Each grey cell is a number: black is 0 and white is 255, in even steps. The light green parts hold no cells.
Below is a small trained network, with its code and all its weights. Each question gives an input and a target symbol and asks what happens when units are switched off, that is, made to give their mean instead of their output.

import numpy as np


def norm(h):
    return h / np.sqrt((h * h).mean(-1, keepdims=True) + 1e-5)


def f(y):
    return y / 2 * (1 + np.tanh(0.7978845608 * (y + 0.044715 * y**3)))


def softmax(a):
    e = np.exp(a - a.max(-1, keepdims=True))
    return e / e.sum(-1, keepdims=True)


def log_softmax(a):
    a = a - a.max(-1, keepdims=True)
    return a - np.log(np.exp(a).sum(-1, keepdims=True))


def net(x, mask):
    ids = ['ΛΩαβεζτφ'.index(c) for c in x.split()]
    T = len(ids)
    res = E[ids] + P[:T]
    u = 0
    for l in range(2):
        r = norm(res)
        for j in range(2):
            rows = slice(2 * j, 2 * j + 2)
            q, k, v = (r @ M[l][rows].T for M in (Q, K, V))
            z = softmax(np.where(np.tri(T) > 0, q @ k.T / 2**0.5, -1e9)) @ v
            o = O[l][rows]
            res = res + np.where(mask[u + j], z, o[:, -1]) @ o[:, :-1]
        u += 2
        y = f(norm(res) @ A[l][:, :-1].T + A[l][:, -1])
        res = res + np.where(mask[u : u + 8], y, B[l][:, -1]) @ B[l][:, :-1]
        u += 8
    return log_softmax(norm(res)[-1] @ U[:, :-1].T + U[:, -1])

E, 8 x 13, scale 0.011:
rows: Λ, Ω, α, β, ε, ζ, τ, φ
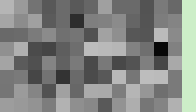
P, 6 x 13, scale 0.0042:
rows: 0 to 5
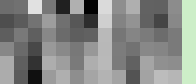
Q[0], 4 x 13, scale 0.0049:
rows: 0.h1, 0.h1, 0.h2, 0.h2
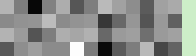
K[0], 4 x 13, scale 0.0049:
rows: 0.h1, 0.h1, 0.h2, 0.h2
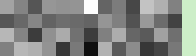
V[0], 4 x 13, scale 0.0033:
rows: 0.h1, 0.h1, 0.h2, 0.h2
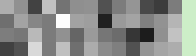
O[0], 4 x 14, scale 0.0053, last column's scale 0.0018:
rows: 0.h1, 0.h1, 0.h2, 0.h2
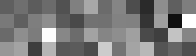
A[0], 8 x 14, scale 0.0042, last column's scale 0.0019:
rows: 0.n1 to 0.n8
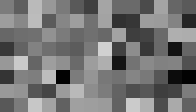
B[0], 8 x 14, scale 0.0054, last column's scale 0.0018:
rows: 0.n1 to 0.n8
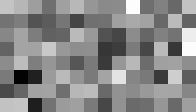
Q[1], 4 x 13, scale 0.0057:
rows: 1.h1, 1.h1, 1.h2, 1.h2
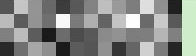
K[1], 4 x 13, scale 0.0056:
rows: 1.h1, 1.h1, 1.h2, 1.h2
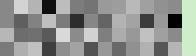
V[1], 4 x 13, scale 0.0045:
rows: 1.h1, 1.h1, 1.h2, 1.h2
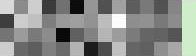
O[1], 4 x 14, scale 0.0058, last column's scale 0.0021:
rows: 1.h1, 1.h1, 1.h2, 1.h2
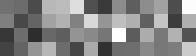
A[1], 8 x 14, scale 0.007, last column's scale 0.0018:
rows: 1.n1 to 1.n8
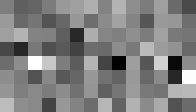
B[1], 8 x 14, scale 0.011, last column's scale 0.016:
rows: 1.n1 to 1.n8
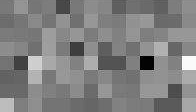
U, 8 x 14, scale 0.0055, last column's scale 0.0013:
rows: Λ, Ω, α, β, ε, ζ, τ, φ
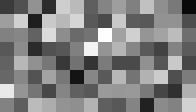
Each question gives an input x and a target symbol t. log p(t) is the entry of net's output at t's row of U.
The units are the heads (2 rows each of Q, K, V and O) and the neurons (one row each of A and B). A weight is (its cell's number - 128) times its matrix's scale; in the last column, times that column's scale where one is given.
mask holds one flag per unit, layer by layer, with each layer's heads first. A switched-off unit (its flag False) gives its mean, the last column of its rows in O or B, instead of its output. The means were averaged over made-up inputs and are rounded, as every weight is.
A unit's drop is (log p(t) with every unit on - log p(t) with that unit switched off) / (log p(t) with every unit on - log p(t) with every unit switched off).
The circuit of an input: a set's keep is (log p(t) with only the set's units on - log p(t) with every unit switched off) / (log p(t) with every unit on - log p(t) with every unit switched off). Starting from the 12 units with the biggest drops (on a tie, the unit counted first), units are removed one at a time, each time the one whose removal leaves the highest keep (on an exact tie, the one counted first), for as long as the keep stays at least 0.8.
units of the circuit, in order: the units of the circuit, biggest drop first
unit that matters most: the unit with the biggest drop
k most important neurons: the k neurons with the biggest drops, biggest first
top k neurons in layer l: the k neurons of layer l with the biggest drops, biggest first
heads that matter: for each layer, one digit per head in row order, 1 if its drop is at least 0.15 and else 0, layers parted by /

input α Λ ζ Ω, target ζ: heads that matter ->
10 / 00
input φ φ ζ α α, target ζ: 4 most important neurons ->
(1.n5, 1.n4, 0.n4, 0.n2)
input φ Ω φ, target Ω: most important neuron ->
(0.n4)
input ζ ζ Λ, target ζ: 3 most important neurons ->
(0.n2, 1.n5, 1.n4)
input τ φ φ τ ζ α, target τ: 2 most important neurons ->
(1.n5, 0.n1)
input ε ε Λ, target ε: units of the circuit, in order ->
(1.n5, 1.h1)
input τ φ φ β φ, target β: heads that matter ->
00 / 01
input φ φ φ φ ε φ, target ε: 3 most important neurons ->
(0.n4, 1.n5, 0.n1)
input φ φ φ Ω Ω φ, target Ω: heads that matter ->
00 / 10
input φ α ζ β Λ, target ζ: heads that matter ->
11 / 00
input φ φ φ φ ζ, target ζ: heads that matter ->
10 / 00
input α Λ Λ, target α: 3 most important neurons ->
(1.n5, 0.n5, 1.n6)
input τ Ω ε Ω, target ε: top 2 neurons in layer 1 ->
(1.n5, 1.n8)
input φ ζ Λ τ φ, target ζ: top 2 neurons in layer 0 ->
(0.n4, 0.n8)
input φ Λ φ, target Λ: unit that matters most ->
0.n4
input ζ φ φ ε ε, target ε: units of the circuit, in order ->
(1.h1, 1.n5)
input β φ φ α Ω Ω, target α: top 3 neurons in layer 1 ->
(1.n5, 1.n3, 1.n8)
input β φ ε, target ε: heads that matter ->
00 / 10
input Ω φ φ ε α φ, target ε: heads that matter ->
10 / 10
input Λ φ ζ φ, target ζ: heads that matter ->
00 / 01
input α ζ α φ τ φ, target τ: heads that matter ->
10 / 01
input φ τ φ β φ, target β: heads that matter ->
10 / 01
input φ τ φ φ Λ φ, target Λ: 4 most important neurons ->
(1.n5, 0.n4, 1.n8, 1.n7)
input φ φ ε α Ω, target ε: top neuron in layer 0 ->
(0.n3)
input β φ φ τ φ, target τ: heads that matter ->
00 / 01
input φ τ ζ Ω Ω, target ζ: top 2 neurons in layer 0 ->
(0.n2, 0.n4)
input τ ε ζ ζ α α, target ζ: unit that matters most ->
1.n5
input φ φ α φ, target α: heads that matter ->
01 / 11
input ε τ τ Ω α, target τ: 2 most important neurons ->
(1.n5, 1.n8)
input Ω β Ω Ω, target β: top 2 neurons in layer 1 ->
(1.n5, 1.n1)
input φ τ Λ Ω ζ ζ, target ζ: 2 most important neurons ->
(1.n5, 1.n4)
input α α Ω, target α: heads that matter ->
10 / 00
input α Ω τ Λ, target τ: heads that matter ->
10 / 00
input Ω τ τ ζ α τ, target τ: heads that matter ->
00 / 00
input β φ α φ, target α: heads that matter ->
00 / 10
